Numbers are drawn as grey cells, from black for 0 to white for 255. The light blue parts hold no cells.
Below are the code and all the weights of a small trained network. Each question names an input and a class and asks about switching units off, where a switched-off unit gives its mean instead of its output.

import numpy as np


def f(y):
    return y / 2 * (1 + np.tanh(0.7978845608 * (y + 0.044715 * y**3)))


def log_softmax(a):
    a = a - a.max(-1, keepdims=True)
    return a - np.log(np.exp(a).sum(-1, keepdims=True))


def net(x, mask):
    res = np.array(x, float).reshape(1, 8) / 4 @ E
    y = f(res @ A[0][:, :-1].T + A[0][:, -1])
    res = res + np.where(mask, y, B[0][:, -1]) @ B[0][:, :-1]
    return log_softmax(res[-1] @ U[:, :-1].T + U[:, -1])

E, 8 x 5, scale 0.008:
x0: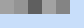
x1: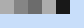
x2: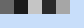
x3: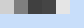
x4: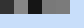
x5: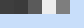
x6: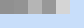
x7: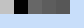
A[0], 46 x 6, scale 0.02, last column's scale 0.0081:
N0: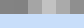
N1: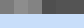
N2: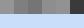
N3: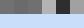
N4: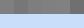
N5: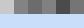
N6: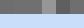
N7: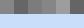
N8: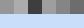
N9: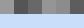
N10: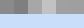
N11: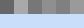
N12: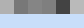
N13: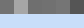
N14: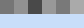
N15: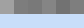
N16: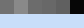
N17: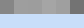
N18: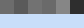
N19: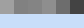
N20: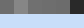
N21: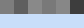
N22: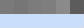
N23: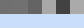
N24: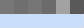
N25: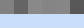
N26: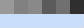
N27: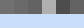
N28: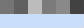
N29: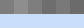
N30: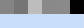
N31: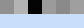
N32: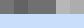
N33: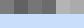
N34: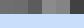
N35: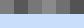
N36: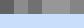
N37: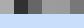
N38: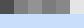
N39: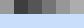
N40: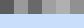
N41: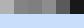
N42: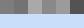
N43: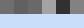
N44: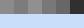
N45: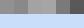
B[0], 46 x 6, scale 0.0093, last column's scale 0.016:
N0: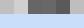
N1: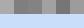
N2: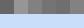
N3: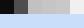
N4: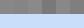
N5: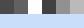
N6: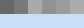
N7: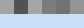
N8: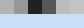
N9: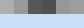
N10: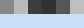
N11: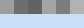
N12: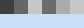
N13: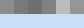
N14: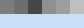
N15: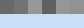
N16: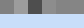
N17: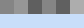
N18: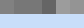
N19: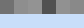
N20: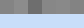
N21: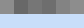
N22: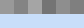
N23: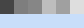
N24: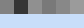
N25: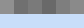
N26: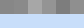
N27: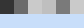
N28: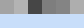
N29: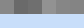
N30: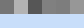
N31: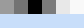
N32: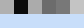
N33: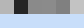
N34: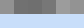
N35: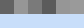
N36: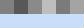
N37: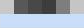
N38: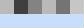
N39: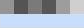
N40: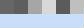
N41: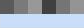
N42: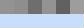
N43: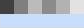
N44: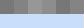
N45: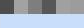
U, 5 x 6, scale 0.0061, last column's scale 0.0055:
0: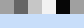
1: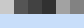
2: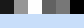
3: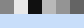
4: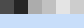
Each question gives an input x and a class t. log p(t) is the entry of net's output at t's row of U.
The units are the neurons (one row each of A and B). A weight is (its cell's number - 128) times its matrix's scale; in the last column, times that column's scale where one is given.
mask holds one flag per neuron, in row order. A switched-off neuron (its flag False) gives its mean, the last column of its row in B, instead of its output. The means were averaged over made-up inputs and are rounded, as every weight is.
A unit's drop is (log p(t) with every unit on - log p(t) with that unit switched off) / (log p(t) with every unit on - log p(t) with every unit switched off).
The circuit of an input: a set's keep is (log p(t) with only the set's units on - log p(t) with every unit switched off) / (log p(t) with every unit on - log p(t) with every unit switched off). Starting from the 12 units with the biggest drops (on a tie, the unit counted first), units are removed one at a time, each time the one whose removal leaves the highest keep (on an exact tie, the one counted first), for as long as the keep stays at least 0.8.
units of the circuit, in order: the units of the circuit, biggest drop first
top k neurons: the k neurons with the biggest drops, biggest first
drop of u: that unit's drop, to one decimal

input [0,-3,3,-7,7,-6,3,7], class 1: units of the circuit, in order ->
N3
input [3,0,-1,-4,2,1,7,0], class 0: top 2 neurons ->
N31, N8
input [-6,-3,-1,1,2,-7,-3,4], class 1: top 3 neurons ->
N3, N27, N43
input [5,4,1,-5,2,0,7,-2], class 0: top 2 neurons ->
N31, N8
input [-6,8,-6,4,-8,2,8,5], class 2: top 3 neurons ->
N5, N31, N12
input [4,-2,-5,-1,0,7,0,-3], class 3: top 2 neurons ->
N0, N10
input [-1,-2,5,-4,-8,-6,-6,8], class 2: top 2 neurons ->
N12, N31
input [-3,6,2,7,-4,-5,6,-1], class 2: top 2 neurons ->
N31, N8
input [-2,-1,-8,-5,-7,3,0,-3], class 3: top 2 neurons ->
N10, N0
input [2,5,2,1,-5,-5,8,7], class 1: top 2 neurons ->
N37, N3
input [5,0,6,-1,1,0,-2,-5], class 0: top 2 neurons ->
N31, N3
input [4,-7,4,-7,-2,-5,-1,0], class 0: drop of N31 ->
0.3
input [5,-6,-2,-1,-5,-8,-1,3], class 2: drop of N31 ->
0.2
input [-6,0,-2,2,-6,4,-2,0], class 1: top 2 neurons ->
N3, N27
